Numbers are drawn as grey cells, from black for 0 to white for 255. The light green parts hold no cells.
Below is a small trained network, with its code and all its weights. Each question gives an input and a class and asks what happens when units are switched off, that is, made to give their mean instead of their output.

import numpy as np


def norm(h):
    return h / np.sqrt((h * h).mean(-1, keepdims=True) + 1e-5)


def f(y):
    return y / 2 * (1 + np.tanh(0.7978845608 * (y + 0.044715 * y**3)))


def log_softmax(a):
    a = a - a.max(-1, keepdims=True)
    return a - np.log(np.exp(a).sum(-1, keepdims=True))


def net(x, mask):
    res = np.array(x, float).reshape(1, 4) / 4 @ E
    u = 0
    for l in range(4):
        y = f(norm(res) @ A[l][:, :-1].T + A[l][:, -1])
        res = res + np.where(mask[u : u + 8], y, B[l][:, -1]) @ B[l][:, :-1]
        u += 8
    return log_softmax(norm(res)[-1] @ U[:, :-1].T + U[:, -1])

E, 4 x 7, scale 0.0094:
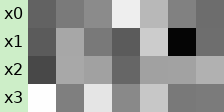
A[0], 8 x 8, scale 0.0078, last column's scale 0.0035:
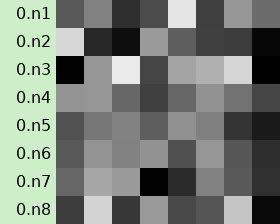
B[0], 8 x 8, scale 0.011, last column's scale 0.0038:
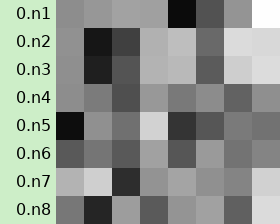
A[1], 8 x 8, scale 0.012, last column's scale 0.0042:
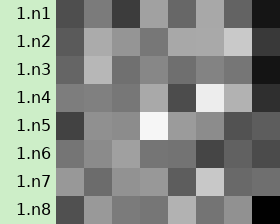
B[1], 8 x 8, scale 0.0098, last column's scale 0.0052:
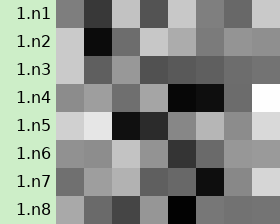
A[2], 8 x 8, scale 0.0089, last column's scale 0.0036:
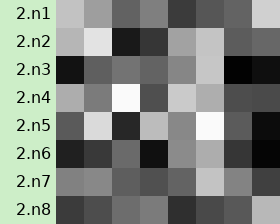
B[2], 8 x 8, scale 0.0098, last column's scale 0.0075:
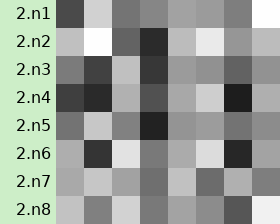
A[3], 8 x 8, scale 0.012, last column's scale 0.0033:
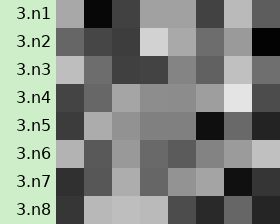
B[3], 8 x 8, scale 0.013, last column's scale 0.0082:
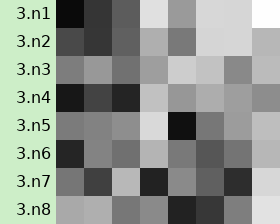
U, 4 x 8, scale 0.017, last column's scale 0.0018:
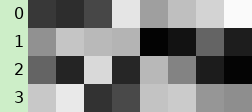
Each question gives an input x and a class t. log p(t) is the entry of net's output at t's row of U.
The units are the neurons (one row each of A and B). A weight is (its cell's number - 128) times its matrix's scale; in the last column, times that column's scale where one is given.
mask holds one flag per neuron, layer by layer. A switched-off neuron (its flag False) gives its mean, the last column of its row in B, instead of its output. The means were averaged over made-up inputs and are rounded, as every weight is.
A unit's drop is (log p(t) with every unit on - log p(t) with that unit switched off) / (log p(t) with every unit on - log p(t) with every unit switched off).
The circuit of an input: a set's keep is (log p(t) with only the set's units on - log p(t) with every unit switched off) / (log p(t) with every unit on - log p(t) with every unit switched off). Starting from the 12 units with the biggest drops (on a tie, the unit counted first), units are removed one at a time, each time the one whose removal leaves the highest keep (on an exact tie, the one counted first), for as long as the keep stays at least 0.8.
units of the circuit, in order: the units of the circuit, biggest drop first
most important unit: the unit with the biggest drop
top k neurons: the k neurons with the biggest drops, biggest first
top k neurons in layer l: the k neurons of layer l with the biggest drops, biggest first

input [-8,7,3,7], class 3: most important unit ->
1.n4
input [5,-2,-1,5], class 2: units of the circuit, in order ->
(2.n4; 1.n4; 3.n7)
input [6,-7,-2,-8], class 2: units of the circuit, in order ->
(1.n1; 3.n7)
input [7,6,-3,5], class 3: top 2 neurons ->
(1.n5; 1.n4)
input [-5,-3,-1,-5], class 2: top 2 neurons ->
(1.n1; 1.n5)
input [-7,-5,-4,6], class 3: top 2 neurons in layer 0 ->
(0.n8; 0.n1)
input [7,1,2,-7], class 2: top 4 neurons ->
(0.n8; 1.n1; 2.n6; 0.n7)
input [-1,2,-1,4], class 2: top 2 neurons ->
(2.n4; 1.n4)
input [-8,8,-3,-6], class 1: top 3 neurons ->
(0.n1; 1.n5; 0.n5)
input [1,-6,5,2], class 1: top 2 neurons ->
(1.n4; 0.n2)
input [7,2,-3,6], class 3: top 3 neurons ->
(1.n5; 2.n2; 0.n8)
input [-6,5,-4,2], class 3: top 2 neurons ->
(0.n7; 1.n4)
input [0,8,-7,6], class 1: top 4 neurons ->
(0.n3; 1.n6; 0.n1; 0.n8)
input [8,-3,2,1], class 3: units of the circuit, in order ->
(1.n5)
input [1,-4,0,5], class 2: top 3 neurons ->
(2.n4; 0.n1; 0.n6)
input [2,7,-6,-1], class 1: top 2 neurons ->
(0.n1; 0.n3)
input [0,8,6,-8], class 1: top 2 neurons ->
(0.n1; 0.n2)
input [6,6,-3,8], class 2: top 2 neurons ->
(2.n4; 1.n4)
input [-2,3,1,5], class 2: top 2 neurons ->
(2.n4; 1.n4)
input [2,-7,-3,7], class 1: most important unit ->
1.n7
